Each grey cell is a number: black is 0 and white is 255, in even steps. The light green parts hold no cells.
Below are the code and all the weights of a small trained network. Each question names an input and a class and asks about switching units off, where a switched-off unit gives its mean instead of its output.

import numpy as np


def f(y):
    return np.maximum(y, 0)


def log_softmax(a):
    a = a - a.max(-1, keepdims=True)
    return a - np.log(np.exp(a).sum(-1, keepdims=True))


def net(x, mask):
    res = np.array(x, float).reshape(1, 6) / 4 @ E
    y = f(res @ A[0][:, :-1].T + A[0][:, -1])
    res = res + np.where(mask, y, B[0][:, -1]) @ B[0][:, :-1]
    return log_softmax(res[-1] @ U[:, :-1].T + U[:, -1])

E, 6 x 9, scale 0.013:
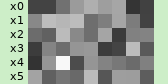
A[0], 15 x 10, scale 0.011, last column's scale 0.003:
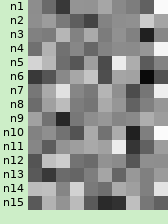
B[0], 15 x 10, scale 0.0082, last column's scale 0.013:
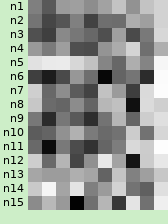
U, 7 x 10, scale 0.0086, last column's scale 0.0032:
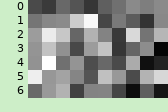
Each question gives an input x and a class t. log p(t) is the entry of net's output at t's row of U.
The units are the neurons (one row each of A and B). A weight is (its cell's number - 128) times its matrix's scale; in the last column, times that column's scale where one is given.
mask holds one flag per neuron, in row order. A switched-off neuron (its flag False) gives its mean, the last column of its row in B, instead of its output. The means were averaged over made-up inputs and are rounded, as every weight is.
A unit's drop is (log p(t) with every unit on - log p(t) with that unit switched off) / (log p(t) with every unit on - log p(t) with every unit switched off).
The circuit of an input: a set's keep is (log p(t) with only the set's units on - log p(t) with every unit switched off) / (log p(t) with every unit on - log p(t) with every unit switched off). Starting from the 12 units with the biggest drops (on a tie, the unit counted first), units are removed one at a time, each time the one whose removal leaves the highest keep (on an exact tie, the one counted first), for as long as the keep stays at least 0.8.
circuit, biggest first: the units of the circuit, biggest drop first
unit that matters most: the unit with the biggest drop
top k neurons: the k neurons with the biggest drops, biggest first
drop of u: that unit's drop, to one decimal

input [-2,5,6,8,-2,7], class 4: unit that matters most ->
n15
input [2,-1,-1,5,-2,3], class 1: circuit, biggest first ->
(n11 n7)
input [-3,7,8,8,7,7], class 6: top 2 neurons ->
(n11 n12)
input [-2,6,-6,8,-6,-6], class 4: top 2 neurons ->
(n14 n12)
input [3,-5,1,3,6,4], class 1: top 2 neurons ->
(n11 n9)
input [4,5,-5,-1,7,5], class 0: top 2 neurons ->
(n6 n11)
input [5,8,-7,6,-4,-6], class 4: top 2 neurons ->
(n14 n15)
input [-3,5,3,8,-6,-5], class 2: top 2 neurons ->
(n15 n6)
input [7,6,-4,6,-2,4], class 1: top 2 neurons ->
(n5 n9)
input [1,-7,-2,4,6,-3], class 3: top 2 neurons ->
(n11 n6)
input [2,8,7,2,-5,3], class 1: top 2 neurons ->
(n14 n9)
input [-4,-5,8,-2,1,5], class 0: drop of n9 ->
-0.1
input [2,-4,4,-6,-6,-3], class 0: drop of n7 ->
0.3
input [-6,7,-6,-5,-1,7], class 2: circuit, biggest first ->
(n5)
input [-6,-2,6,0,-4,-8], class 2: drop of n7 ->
0.3
